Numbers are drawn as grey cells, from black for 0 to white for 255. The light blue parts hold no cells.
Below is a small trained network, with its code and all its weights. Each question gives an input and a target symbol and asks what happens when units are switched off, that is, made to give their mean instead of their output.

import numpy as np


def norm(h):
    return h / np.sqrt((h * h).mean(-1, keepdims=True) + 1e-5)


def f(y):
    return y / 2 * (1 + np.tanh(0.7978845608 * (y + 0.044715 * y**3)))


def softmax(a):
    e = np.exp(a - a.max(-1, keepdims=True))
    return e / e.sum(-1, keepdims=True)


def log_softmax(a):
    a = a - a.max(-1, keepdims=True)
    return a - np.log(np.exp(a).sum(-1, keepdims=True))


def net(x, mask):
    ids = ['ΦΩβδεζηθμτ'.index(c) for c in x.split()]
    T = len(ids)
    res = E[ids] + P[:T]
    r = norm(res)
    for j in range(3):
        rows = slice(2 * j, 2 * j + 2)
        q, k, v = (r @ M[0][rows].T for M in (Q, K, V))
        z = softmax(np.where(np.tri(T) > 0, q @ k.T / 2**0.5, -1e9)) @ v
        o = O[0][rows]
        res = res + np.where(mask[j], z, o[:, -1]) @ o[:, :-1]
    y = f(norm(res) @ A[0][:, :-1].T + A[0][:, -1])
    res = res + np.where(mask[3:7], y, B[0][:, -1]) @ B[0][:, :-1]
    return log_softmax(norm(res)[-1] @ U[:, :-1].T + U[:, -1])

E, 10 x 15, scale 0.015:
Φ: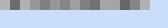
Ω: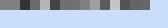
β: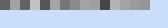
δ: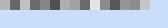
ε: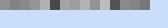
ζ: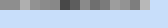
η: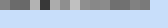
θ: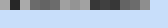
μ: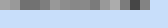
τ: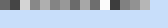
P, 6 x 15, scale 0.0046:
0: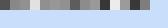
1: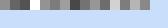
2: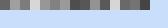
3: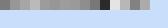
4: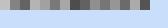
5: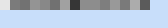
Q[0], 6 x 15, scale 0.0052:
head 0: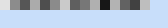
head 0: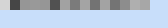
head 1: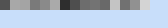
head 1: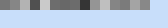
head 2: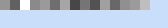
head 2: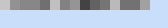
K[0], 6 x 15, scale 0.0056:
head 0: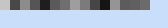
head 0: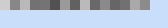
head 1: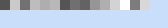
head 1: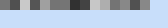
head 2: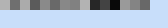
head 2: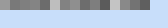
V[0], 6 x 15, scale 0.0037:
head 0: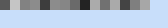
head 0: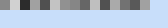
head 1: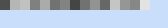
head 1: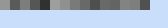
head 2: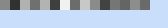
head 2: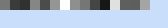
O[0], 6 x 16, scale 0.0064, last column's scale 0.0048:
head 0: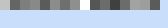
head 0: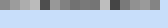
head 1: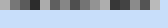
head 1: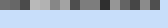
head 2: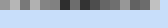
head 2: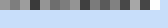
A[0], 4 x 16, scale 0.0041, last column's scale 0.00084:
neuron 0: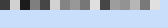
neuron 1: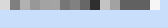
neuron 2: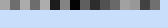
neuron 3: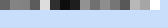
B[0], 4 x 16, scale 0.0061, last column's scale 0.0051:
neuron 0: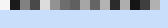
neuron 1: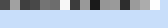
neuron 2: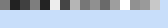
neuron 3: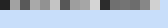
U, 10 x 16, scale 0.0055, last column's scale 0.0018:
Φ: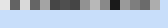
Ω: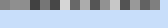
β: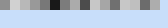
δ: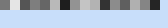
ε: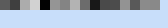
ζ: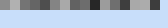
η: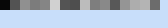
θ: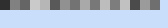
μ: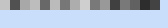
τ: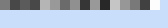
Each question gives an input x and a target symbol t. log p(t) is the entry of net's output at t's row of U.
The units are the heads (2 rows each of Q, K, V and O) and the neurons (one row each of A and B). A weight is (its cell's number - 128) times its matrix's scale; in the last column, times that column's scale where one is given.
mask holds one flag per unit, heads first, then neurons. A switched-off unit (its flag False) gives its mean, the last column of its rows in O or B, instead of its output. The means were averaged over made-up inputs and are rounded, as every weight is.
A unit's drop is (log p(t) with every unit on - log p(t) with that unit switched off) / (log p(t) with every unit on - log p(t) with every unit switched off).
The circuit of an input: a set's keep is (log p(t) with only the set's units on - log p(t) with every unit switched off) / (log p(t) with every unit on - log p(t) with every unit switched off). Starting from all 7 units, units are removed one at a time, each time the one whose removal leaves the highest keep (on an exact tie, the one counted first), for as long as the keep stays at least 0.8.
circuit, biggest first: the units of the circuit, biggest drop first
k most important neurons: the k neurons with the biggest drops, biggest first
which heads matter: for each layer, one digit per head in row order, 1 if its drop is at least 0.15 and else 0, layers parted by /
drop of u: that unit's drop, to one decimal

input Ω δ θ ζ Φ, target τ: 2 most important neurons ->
(neuron 2; neuron 3)
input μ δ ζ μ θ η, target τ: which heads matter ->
110
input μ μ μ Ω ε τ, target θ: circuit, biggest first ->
(head 2; head 0)
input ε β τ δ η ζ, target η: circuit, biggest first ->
(neuron 2; head 2)
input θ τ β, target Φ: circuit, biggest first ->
(neuron 0)
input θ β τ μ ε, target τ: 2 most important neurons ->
(neuron 2; neuron 1)
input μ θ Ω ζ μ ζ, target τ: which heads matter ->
101
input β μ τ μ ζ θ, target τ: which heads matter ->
100
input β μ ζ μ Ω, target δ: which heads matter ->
100
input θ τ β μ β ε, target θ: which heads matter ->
011
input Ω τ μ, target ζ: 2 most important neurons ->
(neuron 1; neuron 0)
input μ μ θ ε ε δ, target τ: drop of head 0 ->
0.5
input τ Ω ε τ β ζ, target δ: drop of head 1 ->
0.1
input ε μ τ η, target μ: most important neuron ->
(neuron 0)
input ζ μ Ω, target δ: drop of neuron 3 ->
0.5
